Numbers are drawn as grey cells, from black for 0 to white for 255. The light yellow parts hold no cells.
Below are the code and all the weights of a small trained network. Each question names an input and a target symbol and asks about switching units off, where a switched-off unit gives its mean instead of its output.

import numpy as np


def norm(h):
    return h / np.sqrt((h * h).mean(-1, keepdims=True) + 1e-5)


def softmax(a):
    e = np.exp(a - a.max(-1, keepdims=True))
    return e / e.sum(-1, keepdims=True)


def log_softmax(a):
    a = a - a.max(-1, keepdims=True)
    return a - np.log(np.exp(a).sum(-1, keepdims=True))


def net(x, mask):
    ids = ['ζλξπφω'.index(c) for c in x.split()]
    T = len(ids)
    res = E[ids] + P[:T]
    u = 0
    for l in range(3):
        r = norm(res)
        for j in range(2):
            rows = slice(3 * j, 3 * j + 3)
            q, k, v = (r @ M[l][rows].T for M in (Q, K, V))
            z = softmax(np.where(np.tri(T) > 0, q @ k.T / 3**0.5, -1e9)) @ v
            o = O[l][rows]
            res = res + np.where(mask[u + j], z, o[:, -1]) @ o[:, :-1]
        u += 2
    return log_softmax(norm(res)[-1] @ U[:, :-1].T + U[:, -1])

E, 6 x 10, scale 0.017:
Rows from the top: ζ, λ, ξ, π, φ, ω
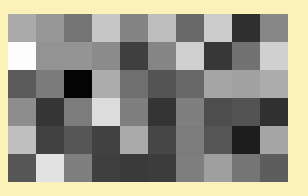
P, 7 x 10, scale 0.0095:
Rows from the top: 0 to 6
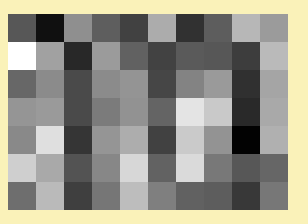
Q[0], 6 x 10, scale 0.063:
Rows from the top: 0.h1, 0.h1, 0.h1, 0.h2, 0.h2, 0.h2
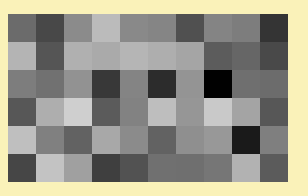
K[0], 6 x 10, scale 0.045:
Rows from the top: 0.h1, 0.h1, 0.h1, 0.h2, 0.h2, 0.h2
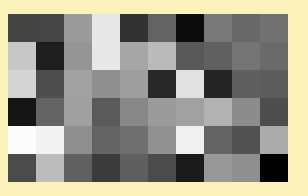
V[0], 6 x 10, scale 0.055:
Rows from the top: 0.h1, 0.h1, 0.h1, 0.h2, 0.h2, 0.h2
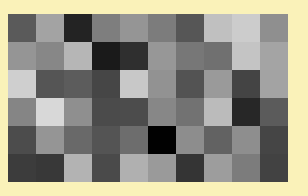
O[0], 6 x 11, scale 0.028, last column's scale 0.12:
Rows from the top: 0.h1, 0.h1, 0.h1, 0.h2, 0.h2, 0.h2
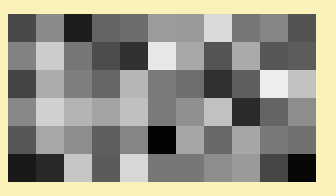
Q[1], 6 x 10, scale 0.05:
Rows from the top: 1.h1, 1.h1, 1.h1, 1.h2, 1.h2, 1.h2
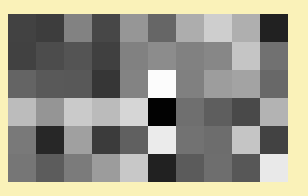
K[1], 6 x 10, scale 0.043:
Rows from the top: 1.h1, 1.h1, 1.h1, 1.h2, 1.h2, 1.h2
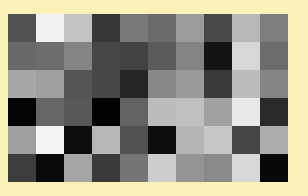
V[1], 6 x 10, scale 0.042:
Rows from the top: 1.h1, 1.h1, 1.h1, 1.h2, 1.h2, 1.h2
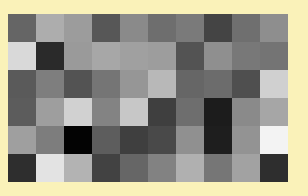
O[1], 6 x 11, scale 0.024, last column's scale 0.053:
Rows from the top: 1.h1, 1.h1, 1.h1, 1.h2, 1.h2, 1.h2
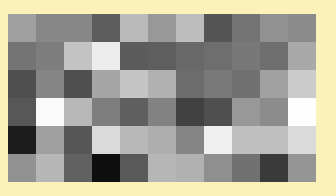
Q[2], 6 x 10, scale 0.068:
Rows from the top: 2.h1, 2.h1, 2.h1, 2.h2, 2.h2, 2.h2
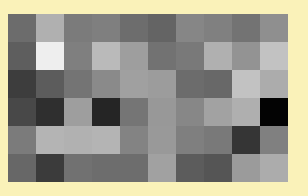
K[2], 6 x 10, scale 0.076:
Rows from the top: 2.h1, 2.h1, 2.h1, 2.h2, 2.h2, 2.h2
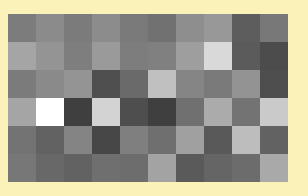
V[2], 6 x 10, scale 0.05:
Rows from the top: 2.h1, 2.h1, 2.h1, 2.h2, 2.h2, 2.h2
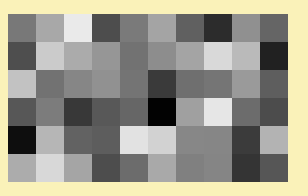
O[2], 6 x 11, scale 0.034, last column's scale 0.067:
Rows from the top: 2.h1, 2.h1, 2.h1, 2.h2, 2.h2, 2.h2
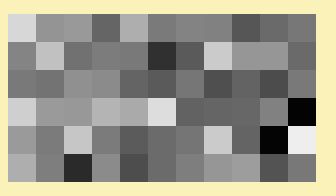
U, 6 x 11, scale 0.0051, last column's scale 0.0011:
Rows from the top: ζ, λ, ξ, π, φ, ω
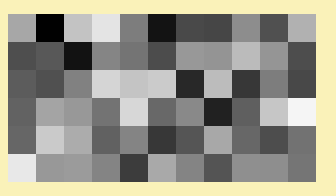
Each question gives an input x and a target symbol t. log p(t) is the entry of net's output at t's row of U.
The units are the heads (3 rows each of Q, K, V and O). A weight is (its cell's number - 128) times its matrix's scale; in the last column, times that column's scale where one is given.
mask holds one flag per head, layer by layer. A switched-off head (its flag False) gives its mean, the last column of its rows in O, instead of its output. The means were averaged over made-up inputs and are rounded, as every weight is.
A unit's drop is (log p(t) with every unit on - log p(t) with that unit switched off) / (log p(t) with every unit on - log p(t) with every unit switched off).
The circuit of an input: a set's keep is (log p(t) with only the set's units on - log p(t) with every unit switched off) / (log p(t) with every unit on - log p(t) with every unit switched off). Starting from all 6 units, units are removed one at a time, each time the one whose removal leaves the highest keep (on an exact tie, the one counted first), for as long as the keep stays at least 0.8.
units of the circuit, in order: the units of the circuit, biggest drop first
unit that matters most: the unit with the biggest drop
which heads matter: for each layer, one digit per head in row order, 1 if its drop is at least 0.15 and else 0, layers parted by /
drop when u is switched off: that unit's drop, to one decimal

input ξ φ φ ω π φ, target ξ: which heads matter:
11 / 01 / 01
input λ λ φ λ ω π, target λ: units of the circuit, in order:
[0.h1 2.h2]
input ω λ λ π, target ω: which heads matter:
01 / 01 / 01
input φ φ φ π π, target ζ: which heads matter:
10 / 00 / 00
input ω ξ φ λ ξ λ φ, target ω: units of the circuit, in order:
[0.h2 0.h1]
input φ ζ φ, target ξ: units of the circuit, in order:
[0.h2]
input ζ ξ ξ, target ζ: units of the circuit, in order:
[0.h2 1.h2]
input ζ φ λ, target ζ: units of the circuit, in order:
[0.h2 1.h2 1.h1]
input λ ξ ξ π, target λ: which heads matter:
10 / 00 / 11
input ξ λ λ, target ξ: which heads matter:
10 / 01 / 01
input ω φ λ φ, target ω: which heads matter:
01 / 01 / 00
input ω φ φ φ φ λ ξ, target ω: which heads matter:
01 / 00 / 01
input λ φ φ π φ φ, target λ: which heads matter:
10 / 01 / 01
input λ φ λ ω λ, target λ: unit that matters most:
0.h1
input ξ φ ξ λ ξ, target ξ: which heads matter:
10 / 00 / 01
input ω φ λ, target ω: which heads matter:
01 / 01 / 00
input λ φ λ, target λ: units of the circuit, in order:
[2.h2 0.h1]
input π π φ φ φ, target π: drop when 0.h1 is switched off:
0.4
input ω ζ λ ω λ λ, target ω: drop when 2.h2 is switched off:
0.1
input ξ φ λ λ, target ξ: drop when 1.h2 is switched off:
0.6
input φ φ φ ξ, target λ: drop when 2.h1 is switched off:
0.3
